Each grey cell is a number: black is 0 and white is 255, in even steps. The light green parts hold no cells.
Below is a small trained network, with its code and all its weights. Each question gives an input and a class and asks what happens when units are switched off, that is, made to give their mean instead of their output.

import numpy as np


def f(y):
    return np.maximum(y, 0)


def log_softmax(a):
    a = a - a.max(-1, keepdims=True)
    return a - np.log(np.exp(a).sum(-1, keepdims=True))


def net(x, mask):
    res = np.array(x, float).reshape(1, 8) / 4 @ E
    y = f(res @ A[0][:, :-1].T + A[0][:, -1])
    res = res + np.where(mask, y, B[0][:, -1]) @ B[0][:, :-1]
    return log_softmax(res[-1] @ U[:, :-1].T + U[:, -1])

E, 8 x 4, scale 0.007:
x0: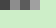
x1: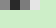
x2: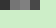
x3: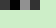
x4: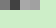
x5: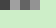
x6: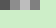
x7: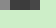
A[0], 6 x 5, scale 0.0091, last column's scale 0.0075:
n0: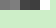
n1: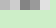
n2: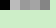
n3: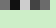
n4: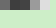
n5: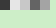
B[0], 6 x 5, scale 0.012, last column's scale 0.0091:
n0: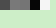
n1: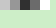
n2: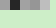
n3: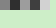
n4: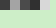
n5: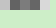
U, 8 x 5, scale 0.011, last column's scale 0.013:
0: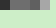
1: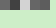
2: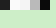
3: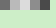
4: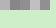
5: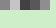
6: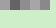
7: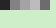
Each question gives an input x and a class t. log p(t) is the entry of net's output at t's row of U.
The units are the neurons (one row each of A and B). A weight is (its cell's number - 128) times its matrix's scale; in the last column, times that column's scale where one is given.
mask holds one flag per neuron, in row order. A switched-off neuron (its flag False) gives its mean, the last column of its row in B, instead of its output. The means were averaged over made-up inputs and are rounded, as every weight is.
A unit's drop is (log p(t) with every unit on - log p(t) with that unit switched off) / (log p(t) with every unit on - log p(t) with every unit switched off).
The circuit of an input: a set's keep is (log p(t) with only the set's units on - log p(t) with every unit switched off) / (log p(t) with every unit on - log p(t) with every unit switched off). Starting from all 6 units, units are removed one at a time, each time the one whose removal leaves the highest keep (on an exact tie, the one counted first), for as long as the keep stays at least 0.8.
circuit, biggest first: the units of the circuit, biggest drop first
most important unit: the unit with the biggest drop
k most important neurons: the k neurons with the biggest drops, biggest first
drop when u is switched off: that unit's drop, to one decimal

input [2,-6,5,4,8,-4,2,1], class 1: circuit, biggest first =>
[n3]
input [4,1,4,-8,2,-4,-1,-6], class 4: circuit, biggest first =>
[n0 n4]
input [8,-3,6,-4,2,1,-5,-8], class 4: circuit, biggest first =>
[n2 n4 n0]
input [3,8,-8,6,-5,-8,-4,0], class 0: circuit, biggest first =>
[n4 n1]
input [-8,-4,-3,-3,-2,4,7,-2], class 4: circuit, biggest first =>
[n4 n0]
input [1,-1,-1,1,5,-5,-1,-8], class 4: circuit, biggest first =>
[n0 n4]
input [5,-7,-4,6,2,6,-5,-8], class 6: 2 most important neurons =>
[n2 n4]
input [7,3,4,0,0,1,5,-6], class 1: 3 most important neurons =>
[n2 n1 n5]
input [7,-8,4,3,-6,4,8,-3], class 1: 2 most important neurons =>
[n2 n5]
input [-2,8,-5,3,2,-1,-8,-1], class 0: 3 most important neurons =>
[n4 n1 n5]
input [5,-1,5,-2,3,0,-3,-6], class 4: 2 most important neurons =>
[n0 n2]
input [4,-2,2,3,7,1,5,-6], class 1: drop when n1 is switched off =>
0.1
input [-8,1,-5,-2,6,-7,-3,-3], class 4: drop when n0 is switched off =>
0.6
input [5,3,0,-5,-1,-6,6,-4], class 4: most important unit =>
n0
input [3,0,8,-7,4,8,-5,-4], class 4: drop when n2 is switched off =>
0.5
